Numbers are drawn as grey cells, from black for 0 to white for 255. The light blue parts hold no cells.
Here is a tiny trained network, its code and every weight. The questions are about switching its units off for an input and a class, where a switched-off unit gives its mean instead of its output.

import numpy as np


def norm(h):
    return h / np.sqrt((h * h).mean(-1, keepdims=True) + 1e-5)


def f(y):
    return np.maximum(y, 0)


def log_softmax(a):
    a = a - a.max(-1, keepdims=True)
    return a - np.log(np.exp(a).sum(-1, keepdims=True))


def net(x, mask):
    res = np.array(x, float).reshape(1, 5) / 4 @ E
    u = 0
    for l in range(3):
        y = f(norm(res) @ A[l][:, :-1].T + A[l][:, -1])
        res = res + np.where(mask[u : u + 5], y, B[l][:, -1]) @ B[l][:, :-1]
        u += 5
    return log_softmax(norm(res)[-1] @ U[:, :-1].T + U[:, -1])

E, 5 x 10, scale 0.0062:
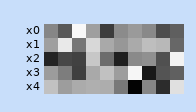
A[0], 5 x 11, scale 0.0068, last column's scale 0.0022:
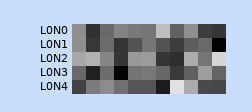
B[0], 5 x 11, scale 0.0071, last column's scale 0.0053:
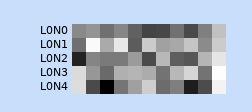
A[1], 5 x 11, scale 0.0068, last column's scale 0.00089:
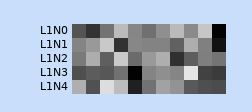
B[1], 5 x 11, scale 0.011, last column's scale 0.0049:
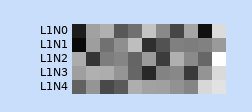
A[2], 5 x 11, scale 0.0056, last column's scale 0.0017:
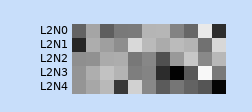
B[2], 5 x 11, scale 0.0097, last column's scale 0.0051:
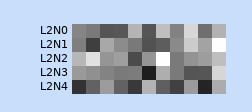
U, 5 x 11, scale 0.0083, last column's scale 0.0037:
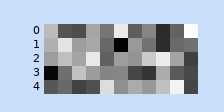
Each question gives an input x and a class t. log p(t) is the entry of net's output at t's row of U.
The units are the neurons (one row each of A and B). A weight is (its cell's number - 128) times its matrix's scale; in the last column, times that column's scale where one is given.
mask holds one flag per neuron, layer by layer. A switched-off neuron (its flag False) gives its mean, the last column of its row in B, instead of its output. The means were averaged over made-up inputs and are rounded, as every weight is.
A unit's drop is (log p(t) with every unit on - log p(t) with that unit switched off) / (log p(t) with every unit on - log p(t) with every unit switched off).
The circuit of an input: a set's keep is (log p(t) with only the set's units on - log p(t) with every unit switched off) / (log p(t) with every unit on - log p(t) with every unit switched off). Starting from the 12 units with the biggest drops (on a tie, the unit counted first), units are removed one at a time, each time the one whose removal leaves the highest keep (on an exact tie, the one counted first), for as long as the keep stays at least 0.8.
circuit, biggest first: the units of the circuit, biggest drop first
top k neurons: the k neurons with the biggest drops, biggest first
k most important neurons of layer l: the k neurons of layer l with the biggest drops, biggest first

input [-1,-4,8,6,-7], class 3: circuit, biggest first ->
(L1N0)
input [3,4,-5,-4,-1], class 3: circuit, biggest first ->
(L2N4 L0N3)
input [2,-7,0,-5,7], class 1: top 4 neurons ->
(L2N3 L1N2 L0N1 L2N2)
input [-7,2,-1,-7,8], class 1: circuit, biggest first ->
(L2N3 L0N3)
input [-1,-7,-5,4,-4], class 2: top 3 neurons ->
(L0N1 L0N3 L0N4)
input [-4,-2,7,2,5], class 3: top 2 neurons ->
(L1N0 L0N4)
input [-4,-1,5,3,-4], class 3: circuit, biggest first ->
(L0N4 L1N0)
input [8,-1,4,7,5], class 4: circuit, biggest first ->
(L1N4 L2N0)
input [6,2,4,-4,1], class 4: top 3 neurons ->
(L1N4 L1N2 L2N0)
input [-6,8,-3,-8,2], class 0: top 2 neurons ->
(L0N4 L0N1)
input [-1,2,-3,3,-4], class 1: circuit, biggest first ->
(L0N4 L1N3 L0N3)
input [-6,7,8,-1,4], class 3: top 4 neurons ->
(L1N0 L0N3 L0N1 L1N4)
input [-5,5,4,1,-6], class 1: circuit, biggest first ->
(L1N3 L0N3 L1N4)
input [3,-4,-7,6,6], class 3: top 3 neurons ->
(L2N4 L0N4 L1N3)
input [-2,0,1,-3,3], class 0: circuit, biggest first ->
(L0N4)
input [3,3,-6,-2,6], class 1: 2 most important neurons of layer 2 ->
(L2N3 L2N2)
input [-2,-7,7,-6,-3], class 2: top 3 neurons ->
(L0N3 L0N1 L0N2)
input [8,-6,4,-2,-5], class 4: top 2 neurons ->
(L1N4 L2N0)
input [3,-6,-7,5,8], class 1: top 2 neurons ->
(L2N3 L0N4)
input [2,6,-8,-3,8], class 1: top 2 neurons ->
(L2N3 L1N0)
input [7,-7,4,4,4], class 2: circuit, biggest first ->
(L0N1 L0N3)
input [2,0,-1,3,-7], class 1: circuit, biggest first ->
(L1N3)
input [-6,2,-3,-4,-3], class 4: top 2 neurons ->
(L0N2 L1N2)
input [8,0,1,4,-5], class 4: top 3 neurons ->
(L1N4 L2N0 L0N4)
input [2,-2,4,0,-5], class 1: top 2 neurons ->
(L1N3 L0N2)
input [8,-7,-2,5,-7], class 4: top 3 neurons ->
(L1N4 L2N0 L0N4)
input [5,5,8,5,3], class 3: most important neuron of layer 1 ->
(L1N0)
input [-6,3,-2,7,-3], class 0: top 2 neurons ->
(L1N2 L1N4)
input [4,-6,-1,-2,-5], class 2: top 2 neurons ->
(L0N3 L0N1)
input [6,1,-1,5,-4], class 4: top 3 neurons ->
(L1N4 L0N4 L2N0)
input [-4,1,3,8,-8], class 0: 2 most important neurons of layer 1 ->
(L1N2 L1N1)
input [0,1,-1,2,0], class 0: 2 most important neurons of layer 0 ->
(L0N3 L0N1)
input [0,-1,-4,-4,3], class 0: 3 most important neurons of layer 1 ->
(L1N3 L1N0 L1N4)
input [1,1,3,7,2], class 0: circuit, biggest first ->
(L1N2)
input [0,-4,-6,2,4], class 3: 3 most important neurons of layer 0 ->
(L0N4 L0N2 L0N0)
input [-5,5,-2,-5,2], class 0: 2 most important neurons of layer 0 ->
(L0N4 L0N1)
